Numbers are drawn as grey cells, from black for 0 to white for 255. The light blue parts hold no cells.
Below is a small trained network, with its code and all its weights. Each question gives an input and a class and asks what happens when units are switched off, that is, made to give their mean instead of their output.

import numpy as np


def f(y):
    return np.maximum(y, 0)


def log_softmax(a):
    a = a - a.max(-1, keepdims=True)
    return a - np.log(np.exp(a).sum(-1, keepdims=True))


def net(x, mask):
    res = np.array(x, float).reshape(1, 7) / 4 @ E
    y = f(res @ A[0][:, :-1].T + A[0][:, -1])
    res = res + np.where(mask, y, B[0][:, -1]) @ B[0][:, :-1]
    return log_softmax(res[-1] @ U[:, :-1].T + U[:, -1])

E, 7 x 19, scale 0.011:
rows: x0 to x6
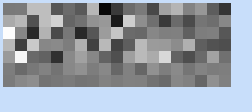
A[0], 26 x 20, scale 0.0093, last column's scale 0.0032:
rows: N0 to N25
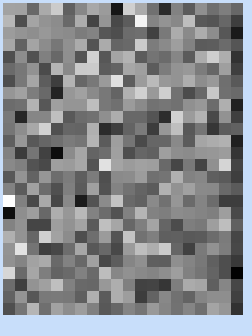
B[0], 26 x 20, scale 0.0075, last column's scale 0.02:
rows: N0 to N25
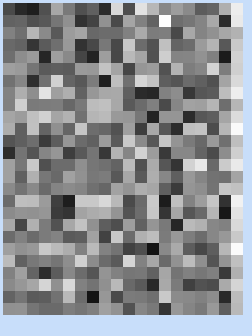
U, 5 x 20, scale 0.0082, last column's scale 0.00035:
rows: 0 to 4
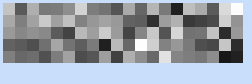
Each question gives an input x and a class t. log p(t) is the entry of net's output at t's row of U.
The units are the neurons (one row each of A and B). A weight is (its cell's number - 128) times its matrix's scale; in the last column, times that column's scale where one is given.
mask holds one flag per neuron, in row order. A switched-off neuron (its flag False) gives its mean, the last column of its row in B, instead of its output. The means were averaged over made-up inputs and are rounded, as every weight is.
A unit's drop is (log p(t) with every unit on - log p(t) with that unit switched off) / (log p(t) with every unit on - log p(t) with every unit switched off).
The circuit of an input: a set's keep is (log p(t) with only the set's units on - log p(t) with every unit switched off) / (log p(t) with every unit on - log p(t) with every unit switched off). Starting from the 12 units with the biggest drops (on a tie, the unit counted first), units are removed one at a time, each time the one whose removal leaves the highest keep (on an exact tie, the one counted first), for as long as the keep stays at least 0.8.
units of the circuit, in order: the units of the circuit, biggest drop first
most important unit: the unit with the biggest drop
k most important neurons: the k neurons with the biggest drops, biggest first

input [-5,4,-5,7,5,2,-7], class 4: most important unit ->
N1
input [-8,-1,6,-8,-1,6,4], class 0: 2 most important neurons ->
[N13, N18]
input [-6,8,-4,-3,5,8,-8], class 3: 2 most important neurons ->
[N0, N10]
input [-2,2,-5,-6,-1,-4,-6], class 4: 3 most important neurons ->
[N16, N4, N11]
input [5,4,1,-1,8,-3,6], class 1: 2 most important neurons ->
[N20, N7]
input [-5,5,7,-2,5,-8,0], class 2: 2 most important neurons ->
[N16, N10]
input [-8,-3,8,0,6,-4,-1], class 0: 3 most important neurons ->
[N13, N18, N17]
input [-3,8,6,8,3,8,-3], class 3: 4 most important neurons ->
[N0, N19, N4, N24]
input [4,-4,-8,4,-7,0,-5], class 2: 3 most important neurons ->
[N17, N5, N20]
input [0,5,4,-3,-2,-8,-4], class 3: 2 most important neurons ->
[N0, N17]
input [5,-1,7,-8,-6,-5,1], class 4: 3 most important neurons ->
[N4, N24, N11]
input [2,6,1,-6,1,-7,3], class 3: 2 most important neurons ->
[N0, N19]
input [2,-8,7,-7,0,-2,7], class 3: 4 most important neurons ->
[N6, N12, N17, N15]
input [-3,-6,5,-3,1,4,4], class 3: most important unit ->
N6
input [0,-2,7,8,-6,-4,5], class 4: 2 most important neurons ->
[N1, N3]
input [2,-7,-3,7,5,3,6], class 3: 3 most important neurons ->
[N6, N12, N4]
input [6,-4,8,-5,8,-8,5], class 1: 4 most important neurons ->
[N7, N20, N17, N5]
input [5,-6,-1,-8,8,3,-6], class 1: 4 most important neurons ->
[N7, N20, N1, N3]
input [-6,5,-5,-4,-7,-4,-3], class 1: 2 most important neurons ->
[N23, N9]
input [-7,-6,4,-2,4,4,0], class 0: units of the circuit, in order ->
[N13]
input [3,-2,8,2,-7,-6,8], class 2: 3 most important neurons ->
[N16, N20, N7]
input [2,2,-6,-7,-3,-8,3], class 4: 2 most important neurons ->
[N4, N16]
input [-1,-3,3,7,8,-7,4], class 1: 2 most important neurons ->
[N7, N20]
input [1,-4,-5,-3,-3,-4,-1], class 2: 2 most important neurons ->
[N0, N17]
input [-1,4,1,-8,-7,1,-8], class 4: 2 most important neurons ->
[N4, N24]
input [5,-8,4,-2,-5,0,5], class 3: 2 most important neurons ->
[N12, N6]
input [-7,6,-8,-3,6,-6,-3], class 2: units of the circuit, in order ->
[N17]
